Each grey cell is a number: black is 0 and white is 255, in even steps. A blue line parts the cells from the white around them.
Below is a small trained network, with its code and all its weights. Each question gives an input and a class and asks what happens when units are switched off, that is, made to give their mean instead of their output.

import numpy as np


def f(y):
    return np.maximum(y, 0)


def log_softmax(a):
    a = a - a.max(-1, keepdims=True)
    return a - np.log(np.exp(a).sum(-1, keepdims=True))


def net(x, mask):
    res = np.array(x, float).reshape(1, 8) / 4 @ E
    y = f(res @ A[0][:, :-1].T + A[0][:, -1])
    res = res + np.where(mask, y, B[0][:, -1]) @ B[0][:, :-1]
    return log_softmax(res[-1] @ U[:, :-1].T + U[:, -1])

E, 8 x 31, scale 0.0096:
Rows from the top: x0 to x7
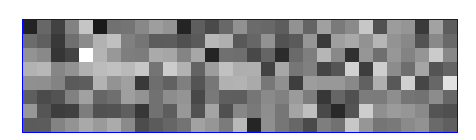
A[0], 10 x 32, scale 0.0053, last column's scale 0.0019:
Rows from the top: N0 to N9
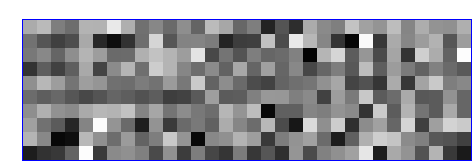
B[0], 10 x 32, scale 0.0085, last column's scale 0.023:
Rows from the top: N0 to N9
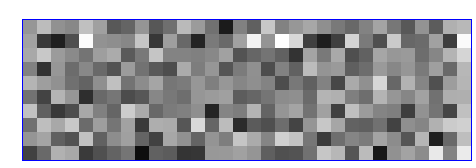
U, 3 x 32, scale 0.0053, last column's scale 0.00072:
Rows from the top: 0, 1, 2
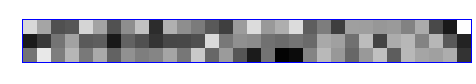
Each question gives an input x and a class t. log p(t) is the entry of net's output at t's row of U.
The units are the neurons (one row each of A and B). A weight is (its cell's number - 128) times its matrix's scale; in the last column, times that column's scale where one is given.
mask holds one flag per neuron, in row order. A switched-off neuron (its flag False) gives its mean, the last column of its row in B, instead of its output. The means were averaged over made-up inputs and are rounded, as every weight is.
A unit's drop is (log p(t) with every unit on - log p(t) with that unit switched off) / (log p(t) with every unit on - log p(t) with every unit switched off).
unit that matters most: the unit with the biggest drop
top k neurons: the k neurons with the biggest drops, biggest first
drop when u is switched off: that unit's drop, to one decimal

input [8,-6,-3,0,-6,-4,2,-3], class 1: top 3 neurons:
(N9; N6; N8)
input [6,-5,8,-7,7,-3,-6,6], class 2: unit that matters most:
N7
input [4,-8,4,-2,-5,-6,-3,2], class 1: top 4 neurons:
(N1; N9; N7; N0)
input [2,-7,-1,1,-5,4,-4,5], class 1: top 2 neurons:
(N7; N9)
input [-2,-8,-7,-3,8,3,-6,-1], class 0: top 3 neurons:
(N9; N7; N2)
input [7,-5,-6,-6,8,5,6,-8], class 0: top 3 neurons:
(N1; N9; N8)
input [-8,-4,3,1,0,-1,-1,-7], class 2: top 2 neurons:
(N1; N8)
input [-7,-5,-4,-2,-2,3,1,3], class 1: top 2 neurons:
(N1; N6)
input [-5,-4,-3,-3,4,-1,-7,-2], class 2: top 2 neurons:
(N1; N8)
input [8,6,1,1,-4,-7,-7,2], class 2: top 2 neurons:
(N1; N2)
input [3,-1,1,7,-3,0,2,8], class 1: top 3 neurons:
(N1; N9; N6)
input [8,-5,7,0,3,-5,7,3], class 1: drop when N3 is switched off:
0.0
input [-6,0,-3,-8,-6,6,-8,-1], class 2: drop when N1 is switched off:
0.3
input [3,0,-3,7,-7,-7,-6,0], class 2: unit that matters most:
N1
